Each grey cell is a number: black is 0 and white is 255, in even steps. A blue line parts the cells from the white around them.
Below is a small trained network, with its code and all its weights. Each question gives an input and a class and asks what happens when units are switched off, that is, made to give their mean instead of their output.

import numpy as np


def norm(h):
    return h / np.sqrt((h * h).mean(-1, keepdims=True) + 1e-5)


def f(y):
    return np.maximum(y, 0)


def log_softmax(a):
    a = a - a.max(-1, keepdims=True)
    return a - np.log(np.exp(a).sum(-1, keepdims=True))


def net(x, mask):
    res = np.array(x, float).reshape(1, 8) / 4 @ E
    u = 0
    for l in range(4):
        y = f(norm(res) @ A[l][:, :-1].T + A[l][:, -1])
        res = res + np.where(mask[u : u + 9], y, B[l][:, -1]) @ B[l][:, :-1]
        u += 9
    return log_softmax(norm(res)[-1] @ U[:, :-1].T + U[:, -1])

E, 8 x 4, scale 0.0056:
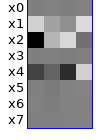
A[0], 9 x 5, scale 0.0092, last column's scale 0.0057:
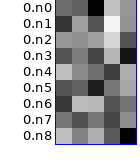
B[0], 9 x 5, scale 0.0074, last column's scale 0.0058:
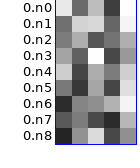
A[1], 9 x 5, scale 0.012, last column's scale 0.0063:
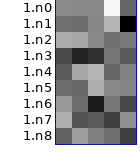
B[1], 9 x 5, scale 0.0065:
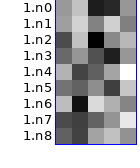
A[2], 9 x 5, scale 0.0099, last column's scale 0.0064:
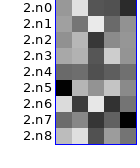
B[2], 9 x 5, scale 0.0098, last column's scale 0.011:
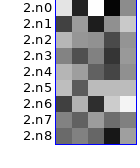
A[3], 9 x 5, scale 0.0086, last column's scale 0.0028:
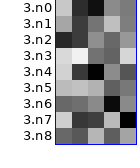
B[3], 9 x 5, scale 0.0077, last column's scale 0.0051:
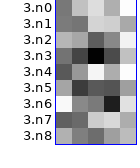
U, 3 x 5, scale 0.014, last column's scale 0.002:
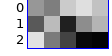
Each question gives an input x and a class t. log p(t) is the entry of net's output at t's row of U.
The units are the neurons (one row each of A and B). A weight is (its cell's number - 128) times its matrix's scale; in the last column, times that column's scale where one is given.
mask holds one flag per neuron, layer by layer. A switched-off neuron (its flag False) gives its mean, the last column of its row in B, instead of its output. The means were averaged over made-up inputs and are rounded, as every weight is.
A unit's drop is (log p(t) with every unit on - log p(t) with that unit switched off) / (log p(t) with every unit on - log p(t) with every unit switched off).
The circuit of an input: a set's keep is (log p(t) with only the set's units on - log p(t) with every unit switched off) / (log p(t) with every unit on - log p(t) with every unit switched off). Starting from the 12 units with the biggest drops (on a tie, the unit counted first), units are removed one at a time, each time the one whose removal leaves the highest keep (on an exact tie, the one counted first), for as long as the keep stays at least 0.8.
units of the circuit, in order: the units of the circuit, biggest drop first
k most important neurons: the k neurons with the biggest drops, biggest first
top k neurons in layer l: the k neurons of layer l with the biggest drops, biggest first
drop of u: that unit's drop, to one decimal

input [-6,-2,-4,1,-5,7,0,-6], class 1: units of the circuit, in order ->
[2.n6]
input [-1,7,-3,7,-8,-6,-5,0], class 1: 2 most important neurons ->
[0.n4 0.n8]
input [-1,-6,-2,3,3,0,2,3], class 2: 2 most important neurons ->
[0.n7 3.n6]
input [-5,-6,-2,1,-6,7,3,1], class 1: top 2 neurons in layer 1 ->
[1.n2 1.n0]
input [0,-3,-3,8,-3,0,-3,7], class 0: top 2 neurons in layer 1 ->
[1.n7 1.n5]
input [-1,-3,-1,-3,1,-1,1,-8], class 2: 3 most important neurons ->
[0.n7 0.n1 3.n6]
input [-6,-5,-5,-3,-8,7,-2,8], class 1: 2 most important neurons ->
[2.n6 2.n5]
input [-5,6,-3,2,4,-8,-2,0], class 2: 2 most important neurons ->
[1.n2 0.n2]
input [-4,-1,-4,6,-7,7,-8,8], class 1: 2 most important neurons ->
[2.n6 0.n8]
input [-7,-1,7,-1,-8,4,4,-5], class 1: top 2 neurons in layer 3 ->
[3.n4 3.n0]
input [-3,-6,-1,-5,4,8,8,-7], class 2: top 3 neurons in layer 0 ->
[0.n7 0.n5 0.n4]
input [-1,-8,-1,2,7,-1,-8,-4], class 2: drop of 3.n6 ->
0.2
